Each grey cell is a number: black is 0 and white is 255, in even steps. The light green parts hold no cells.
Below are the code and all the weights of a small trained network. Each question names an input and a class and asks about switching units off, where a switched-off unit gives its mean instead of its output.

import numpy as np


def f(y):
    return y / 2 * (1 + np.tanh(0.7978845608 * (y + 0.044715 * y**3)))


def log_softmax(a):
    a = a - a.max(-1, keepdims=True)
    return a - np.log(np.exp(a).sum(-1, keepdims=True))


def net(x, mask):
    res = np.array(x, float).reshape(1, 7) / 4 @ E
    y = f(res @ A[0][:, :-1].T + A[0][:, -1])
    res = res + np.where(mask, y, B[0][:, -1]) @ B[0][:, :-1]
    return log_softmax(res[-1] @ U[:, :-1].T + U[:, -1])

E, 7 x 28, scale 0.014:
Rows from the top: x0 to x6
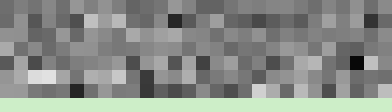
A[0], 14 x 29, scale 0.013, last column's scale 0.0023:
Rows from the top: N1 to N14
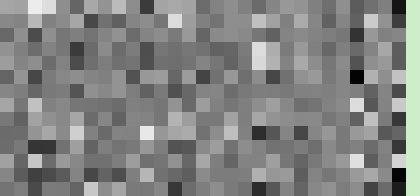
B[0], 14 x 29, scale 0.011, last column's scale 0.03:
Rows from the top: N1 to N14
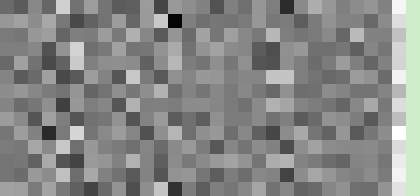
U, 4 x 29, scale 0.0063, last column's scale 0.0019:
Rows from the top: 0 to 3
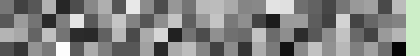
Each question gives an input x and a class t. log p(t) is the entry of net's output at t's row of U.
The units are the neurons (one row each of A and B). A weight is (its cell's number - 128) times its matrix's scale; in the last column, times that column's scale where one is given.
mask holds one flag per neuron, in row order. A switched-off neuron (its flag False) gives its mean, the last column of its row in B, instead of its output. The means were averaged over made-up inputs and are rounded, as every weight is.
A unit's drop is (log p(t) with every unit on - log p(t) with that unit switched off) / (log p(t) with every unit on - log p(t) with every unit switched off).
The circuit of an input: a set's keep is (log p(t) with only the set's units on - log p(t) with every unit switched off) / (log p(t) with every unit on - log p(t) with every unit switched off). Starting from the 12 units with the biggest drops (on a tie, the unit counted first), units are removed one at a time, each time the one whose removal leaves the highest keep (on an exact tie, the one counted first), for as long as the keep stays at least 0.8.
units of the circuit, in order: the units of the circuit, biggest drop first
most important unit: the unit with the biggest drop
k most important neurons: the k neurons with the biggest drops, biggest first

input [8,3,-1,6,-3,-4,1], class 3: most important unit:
N6
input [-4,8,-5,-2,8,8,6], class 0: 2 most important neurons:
(N6 N3)
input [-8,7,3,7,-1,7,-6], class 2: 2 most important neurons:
(N14 N13)
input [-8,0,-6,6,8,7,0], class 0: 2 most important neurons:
(N6 N13)
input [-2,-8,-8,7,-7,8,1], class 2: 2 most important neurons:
(N2 N9)
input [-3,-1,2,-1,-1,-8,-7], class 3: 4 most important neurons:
(N13 N11 N5 N4)
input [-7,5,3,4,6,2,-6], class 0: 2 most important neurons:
(N6 N3)
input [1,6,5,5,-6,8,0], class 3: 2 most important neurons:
(N1 N6)
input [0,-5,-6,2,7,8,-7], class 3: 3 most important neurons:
(N1 N12 N8)
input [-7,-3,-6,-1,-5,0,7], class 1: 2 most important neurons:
(N5 N4)
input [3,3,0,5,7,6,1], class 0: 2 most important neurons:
(N6 N13)
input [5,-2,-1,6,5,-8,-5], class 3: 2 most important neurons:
(N13 N11)
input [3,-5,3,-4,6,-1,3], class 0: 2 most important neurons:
(N6 N14)
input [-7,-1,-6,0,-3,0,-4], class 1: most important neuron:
(N10)
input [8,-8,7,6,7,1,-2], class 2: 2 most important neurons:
(N2 N9)
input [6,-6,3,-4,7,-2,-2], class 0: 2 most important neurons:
(N6 N3)
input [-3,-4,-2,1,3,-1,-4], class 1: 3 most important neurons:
(N10 N14 N12)
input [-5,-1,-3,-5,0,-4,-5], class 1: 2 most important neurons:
(N10 N1)
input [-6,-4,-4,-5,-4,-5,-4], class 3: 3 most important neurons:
(N13 N6 N14)
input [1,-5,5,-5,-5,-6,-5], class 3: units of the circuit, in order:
(N13)
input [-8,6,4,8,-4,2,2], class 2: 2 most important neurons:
(N14 N6)
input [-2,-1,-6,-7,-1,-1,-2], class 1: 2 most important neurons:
(N6 N1)
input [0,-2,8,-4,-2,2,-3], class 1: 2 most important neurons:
(N6 N10)
